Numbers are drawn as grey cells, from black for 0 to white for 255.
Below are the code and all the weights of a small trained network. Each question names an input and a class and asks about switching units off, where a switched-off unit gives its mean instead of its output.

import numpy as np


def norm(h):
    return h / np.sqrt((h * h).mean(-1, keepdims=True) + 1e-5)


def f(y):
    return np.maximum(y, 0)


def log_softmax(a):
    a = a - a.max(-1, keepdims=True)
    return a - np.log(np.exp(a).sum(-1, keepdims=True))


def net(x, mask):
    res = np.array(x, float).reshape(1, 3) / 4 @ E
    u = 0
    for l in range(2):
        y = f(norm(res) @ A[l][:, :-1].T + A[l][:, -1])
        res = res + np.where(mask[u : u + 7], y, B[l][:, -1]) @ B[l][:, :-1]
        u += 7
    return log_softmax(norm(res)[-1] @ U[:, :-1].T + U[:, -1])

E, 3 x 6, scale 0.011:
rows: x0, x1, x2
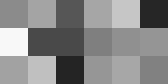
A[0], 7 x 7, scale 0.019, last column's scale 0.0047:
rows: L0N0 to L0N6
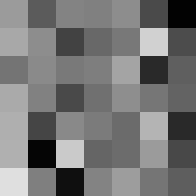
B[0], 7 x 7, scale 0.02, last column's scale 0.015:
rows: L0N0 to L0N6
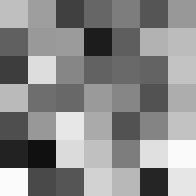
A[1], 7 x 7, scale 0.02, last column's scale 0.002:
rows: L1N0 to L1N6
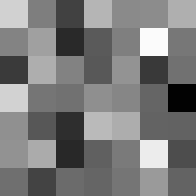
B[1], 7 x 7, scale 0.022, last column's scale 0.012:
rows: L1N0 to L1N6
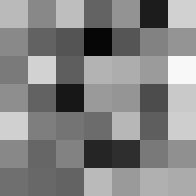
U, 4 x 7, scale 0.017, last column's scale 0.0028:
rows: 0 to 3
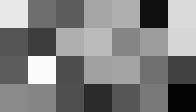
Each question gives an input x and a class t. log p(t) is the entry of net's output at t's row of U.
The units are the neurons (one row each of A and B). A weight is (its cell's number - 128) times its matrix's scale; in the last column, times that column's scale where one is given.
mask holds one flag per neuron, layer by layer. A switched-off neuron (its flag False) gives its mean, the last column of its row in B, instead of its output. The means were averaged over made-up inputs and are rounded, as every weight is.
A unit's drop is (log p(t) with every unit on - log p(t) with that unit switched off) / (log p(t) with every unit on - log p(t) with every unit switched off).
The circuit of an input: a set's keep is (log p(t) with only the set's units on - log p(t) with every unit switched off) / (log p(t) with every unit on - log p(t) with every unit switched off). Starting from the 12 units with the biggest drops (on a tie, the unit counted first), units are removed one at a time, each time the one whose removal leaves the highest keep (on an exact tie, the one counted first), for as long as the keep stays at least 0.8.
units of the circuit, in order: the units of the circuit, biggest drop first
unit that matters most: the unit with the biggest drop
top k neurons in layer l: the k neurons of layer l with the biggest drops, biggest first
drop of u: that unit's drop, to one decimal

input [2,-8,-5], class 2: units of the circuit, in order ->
L0N5, L0N6
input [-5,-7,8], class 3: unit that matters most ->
L0N6
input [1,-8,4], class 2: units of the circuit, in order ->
L0N6, L0N5
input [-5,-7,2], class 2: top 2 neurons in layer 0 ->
L0N6, L0N5
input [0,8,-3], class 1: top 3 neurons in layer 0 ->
L0N5, L0N4, L0N1
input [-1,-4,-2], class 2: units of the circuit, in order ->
L0N6, L0N5
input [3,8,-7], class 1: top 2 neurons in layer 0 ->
L0N5, L0N4
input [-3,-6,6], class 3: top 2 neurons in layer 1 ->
L1N1, L1N5
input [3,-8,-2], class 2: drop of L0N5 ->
0.2
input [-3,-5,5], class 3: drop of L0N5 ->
0.8
